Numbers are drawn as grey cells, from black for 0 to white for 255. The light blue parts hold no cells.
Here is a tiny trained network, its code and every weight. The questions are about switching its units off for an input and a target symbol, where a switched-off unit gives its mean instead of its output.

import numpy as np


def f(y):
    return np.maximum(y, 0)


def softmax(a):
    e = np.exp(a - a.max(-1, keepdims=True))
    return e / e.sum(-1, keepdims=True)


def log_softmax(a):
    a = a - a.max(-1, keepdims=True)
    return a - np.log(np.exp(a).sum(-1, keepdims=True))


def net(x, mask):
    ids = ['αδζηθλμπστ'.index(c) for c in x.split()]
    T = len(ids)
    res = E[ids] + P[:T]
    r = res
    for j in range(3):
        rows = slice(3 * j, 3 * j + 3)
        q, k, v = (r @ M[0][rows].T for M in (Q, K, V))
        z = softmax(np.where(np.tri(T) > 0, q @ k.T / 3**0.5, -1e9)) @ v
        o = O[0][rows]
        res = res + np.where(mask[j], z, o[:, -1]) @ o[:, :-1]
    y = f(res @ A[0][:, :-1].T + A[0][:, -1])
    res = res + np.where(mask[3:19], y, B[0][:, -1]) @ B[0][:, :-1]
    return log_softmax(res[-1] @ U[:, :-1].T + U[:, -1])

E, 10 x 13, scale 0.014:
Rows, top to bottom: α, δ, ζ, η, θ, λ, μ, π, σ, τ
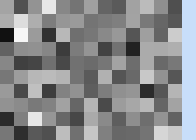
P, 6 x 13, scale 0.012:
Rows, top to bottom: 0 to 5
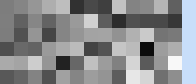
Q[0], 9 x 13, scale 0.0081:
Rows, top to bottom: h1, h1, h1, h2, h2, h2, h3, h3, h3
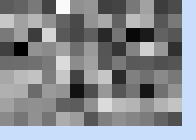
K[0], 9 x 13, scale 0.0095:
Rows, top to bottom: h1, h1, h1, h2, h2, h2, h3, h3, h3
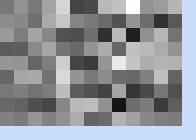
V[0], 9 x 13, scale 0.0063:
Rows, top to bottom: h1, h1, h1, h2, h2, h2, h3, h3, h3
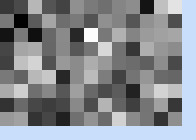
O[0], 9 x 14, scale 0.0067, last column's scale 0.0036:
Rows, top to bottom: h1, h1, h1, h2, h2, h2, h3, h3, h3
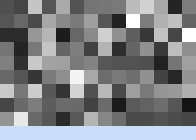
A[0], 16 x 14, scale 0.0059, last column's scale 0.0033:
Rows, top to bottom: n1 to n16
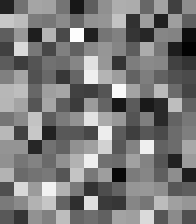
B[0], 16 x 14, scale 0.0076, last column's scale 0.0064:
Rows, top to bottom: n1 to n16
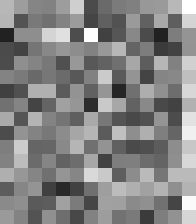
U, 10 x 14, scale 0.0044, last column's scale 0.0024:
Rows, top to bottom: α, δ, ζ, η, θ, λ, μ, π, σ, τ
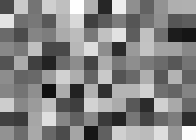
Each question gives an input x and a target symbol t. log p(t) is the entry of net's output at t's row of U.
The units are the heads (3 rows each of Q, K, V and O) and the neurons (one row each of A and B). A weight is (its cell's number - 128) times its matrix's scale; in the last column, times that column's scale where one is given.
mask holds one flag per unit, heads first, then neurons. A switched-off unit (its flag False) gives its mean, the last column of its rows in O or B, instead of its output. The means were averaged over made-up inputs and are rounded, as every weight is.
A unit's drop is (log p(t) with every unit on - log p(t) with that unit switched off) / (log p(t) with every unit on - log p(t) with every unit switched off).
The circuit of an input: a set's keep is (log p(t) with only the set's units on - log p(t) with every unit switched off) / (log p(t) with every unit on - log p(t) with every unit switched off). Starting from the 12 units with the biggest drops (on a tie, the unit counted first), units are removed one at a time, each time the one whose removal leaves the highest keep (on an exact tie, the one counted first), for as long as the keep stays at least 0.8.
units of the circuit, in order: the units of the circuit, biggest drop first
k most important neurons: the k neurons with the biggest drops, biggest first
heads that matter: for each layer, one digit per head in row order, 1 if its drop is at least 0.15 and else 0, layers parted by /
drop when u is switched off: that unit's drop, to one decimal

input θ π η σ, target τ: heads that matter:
100
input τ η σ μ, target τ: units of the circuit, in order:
h2, h1, n1
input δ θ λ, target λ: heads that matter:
110
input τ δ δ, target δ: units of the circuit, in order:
h1, n2
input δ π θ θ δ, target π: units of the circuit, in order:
h1, n6, h3
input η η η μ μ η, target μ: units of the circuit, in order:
h1
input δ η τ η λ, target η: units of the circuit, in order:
h3, h2, n13
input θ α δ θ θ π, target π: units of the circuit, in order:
h1, n6, h3
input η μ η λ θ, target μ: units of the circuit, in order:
h1, h3
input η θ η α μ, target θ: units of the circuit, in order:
h3, n8
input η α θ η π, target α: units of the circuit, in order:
h2, h1
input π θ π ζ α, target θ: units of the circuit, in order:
h3, n15, n8
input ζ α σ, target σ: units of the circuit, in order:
h2, h3, n16
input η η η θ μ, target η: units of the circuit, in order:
h3, n13, h2
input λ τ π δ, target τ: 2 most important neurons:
n14, n7
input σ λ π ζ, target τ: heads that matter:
010
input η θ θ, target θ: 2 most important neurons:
n11, n6
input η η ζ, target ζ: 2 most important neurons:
n10, n4
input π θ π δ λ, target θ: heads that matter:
101
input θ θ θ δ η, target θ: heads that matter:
001
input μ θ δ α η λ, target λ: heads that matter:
110
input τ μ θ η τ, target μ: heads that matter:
100
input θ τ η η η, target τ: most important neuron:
n15
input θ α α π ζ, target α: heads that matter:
111
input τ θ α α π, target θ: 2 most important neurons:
n8, n15
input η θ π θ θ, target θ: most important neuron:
n8
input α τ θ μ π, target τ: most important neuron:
n1
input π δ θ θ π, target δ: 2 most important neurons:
n2, n8
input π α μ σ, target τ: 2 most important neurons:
n14, n1
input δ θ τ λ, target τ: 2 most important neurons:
n14, n1
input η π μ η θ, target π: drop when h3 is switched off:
0.2
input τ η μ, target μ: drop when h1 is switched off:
0.4
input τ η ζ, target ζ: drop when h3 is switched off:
0.1
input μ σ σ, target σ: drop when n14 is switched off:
0.0
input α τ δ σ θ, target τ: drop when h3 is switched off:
0.1
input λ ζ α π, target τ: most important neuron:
n7
